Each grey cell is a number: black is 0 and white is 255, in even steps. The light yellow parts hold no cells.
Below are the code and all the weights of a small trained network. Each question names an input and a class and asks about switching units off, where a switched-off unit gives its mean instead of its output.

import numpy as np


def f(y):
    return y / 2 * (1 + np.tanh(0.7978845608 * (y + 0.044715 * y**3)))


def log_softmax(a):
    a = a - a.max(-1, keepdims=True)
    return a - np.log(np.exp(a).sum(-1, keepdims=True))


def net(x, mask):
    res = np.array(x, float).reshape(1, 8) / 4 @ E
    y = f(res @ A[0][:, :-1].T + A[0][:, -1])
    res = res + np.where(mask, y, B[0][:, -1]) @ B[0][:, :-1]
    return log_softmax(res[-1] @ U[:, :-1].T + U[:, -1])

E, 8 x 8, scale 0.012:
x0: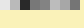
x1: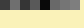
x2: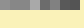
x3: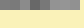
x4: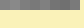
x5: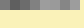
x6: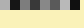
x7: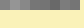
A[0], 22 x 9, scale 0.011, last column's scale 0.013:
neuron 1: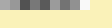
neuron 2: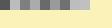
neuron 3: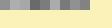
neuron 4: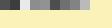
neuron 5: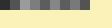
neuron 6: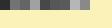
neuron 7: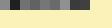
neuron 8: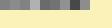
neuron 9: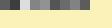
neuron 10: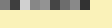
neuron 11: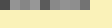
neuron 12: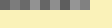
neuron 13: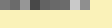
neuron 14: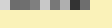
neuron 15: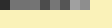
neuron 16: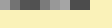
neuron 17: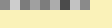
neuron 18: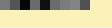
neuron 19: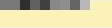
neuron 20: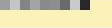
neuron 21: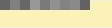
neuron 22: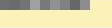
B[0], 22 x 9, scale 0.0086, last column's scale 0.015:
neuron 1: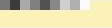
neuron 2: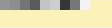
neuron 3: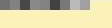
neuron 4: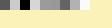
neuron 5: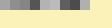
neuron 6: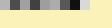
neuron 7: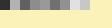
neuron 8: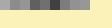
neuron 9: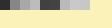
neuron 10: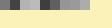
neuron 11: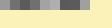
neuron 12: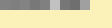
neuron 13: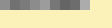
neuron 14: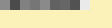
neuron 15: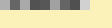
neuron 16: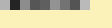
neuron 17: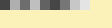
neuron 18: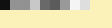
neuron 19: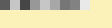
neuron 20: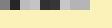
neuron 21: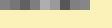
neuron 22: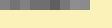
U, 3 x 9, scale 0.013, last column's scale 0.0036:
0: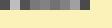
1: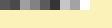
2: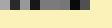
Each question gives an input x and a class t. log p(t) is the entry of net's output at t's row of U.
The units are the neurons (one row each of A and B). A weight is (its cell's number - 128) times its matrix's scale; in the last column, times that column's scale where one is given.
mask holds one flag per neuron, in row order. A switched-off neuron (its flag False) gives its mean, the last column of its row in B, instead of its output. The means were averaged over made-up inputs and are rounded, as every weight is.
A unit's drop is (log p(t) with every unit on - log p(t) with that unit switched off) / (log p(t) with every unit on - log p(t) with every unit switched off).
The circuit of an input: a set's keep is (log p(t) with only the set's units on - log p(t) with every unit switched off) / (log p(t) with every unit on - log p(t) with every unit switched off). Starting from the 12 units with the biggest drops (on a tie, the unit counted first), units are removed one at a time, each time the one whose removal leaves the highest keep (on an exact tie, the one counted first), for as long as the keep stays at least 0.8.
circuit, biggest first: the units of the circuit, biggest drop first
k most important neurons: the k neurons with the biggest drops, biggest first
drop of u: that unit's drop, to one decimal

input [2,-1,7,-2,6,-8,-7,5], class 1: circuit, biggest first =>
neuron 20
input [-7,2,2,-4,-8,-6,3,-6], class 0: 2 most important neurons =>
neuron 4; neuron 1
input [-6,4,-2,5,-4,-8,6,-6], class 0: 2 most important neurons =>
neuron 4; neuron 1
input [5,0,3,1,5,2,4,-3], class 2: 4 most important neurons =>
neuron 17; neuron 9; neuron 16; neuron 4
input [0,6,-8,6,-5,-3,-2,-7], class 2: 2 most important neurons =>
neuron 6; neuron 4
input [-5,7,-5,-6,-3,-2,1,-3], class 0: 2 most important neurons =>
neuron 18; neuron 4
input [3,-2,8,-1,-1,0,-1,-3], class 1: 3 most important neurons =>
neuron 4; neuron 19; neuron 6
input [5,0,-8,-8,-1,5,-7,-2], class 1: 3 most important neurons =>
neuron 20; neuron 4; neuron 1
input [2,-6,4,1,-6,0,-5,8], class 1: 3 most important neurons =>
neuron 20; neuron 4; neuron 19
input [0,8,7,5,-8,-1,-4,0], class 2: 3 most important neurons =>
neuron 6; neuron 15; neuron 4
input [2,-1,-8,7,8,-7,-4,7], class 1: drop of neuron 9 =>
-0.1
